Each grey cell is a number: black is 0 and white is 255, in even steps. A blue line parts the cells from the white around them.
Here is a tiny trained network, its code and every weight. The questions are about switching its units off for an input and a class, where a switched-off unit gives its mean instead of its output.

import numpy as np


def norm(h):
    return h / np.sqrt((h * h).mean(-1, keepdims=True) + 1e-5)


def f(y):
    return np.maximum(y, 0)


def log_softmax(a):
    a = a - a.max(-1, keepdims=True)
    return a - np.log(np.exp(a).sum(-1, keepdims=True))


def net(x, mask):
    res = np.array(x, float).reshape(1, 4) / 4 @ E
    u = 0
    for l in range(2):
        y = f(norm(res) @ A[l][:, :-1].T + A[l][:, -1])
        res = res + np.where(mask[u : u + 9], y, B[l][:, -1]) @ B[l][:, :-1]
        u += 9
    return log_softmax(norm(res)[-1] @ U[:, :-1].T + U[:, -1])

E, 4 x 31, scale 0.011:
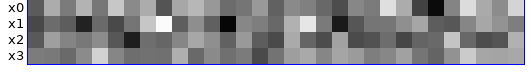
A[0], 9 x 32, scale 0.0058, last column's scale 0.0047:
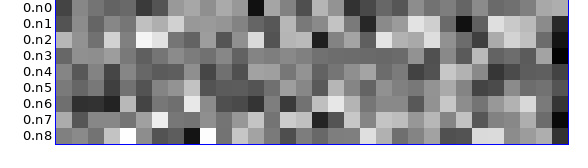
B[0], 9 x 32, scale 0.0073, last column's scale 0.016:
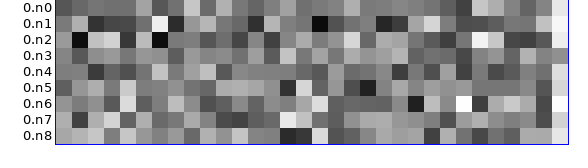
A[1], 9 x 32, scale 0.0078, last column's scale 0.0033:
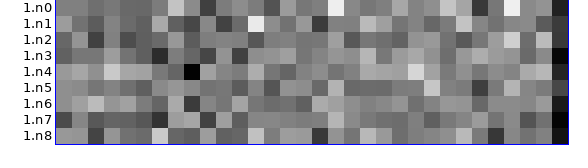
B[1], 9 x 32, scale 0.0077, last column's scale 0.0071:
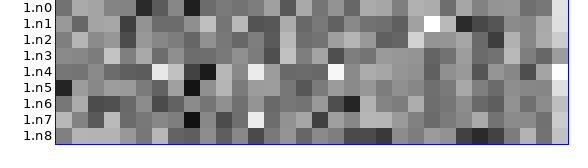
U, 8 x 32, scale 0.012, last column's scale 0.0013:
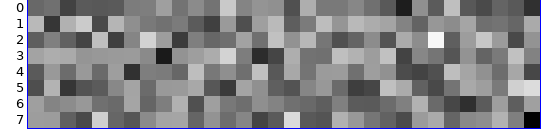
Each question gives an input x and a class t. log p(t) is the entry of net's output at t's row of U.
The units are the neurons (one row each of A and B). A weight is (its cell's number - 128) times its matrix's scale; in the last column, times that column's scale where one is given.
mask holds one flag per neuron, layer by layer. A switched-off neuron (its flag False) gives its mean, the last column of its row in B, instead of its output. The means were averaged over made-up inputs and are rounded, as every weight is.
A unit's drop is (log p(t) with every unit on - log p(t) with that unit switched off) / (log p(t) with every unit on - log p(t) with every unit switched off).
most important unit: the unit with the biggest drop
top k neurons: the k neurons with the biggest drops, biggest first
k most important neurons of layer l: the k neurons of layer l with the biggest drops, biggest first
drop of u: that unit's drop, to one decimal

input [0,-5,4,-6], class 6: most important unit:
0.n8
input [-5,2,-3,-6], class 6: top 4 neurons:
(0.n4, 0.n0, 1.n1, 1.n8)
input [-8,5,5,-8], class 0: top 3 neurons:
(0.n4, 1.n7, 0.n0)
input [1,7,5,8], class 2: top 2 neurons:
(0.n6, 0.n4)
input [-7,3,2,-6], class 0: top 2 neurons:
(0.n4, 0.n1)
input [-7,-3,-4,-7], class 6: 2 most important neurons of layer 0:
(0.n4, 0.n2)
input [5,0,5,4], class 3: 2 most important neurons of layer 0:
(0.n8, 0.n4)
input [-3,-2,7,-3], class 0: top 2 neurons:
(0.n1, 0.n7)
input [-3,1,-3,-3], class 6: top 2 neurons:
(0.n4, 0.n0)
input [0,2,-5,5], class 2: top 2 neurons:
(0.n6, 0.n1)
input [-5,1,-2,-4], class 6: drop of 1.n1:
0.1
